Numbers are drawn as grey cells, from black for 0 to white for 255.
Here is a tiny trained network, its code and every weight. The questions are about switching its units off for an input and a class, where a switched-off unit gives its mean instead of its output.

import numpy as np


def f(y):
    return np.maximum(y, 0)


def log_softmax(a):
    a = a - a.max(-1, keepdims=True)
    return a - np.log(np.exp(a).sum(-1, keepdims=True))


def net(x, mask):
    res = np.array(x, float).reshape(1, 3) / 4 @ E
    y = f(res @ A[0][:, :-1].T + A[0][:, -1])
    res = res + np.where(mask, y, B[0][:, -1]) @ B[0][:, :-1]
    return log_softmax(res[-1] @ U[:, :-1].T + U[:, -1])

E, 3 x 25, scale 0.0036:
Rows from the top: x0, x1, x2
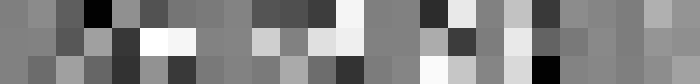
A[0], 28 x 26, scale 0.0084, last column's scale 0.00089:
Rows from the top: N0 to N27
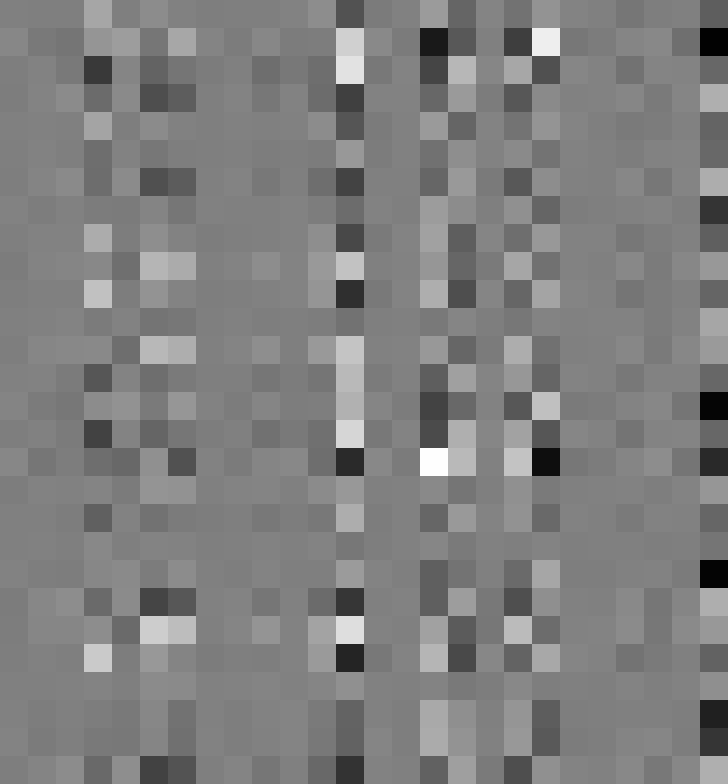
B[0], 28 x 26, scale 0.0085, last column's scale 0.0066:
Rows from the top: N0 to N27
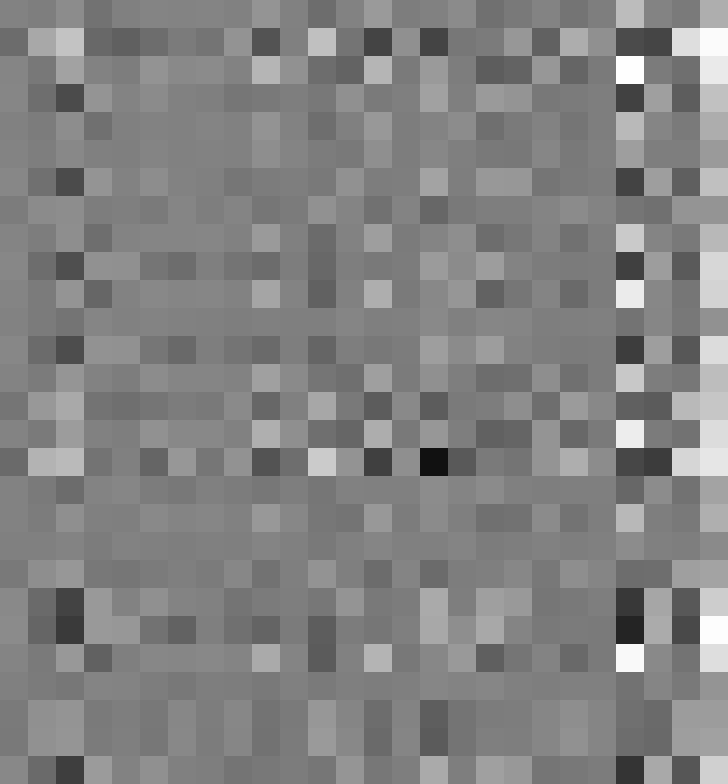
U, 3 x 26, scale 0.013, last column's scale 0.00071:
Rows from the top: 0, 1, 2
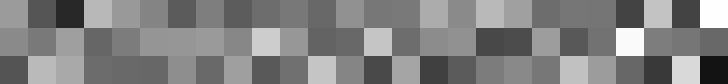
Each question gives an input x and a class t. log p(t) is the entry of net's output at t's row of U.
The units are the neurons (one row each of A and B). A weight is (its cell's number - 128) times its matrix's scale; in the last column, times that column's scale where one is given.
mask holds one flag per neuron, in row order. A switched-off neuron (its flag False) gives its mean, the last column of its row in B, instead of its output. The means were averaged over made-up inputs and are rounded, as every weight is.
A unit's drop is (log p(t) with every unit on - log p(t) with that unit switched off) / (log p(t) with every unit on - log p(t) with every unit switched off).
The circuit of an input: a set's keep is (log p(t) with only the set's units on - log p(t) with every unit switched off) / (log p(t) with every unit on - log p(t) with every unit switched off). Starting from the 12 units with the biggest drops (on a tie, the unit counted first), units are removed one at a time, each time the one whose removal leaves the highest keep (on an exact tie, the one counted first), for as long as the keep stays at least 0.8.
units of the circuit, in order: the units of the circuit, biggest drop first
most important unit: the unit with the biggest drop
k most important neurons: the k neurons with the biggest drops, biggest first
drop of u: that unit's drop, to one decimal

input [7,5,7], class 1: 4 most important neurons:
[N2; N15; N1; N13]
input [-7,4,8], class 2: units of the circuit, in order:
[N16]
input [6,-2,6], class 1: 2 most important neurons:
[N2; N1]
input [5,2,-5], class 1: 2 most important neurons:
[N16; N2]
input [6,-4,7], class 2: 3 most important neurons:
[N16; N23; N10]
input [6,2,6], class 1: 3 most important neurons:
[N2; N1; N15]
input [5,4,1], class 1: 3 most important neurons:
[N2; N15; N27]
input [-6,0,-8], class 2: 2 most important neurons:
[N1; N14]
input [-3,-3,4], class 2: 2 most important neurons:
[N16; N22]
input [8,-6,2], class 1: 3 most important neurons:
[N2; N15; N22]
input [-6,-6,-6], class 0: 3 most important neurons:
[N27; N21; N16]
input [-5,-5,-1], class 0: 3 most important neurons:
[N27; N2; N21]
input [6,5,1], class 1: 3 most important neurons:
[N2; N15; N27]
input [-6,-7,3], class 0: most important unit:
N27
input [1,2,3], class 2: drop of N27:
0.2
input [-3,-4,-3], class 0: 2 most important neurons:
[N16; N2]
